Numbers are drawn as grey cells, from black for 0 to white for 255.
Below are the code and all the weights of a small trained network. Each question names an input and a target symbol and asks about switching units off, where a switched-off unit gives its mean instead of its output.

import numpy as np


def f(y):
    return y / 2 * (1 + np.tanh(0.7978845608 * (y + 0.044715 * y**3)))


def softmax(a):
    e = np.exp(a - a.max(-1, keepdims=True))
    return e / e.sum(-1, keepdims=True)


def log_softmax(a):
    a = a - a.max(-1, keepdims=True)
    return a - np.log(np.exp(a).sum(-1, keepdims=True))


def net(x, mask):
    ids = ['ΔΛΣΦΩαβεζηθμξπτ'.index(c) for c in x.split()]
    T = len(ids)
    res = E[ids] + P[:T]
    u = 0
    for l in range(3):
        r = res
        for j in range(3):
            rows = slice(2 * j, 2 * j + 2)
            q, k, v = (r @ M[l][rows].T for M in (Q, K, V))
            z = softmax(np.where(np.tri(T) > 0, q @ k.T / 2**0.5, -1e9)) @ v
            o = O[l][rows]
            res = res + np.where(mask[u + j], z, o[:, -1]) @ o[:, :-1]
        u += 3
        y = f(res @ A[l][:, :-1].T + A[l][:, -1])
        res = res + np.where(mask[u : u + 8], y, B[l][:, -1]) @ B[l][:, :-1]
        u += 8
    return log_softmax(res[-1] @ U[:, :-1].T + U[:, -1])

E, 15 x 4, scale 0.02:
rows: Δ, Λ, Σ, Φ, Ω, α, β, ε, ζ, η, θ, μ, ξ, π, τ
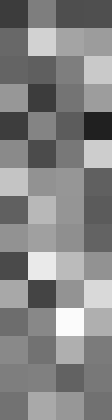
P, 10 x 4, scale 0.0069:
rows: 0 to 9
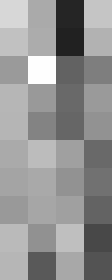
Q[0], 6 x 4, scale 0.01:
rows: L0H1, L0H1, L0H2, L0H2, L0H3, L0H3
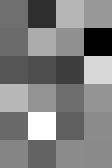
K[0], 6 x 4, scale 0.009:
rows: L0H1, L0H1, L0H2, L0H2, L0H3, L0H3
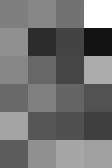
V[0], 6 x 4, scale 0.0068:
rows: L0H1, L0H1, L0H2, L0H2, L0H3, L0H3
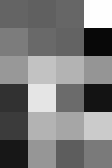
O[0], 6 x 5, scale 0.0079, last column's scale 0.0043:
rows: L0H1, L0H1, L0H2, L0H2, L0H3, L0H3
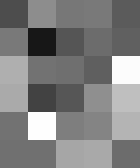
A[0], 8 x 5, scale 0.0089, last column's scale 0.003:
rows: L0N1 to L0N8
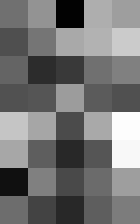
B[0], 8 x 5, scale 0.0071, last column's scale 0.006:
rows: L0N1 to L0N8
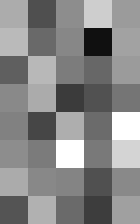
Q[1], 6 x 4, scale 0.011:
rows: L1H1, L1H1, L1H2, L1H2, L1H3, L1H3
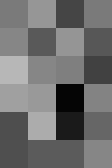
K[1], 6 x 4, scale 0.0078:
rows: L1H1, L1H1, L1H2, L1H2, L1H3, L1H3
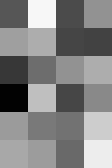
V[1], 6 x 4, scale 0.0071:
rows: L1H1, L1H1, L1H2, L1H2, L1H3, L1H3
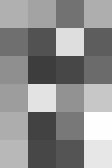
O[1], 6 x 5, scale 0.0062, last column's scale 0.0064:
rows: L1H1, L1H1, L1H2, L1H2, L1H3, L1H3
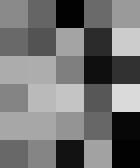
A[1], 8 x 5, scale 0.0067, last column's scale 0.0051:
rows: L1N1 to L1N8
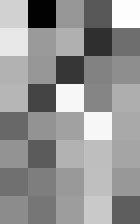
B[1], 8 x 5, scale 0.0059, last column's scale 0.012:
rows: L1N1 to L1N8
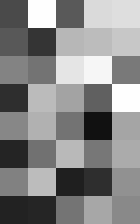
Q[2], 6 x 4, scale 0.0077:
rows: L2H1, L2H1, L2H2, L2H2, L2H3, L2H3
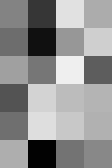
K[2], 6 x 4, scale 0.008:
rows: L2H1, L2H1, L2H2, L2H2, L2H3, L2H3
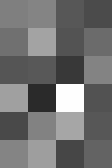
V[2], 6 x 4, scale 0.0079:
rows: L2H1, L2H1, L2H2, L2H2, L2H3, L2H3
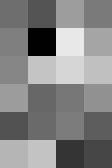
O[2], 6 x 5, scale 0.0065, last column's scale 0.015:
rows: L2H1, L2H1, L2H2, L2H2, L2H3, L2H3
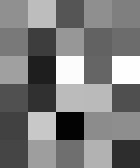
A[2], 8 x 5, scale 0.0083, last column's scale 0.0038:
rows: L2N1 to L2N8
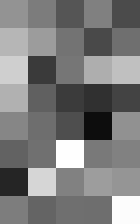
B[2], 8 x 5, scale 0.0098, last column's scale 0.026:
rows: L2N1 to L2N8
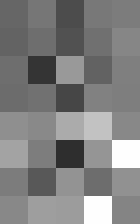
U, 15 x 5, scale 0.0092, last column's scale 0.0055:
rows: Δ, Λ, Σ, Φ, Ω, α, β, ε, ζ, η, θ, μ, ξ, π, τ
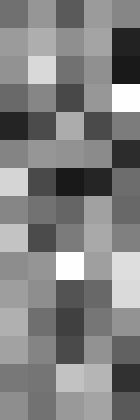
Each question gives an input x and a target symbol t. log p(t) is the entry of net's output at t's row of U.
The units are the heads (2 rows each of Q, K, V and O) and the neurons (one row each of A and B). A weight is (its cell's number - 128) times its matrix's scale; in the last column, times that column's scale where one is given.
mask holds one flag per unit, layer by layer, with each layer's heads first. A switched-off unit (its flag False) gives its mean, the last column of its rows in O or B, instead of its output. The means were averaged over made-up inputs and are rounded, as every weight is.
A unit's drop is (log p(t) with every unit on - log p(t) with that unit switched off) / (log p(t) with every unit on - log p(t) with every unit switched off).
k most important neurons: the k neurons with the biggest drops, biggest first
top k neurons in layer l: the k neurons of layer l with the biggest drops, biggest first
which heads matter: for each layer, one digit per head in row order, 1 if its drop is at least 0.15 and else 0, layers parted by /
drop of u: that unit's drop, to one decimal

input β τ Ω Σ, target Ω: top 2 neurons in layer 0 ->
[L0N8; L0N3]
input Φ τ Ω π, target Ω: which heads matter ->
100 / 000 / 010
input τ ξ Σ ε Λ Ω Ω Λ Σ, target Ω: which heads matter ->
100 / 001 / 010
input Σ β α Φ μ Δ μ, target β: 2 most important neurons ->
[L2N6; L1N1]
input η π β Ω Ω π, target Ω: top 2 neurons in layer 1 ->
[L1N1; L1N4]
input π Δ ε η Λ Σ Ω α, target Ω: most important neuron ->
[L2N7]
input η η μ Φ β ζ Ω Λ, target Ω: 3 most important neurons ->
[L0N6; L0N8; L2N7]
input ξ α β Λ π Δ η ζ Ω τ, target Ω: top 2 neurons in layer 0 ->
[L0N6; L0N8]
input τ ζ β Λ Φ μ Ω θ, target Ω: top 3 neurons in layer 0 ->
[L0N6; L0N8; L0N3]
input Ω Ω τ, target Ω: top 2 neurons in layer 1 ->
[L1N4; L1N1]
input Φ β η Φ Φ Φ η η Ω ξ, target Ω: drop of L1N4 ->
0.3
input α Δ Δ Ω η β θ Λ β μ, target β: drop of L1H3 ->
0.2
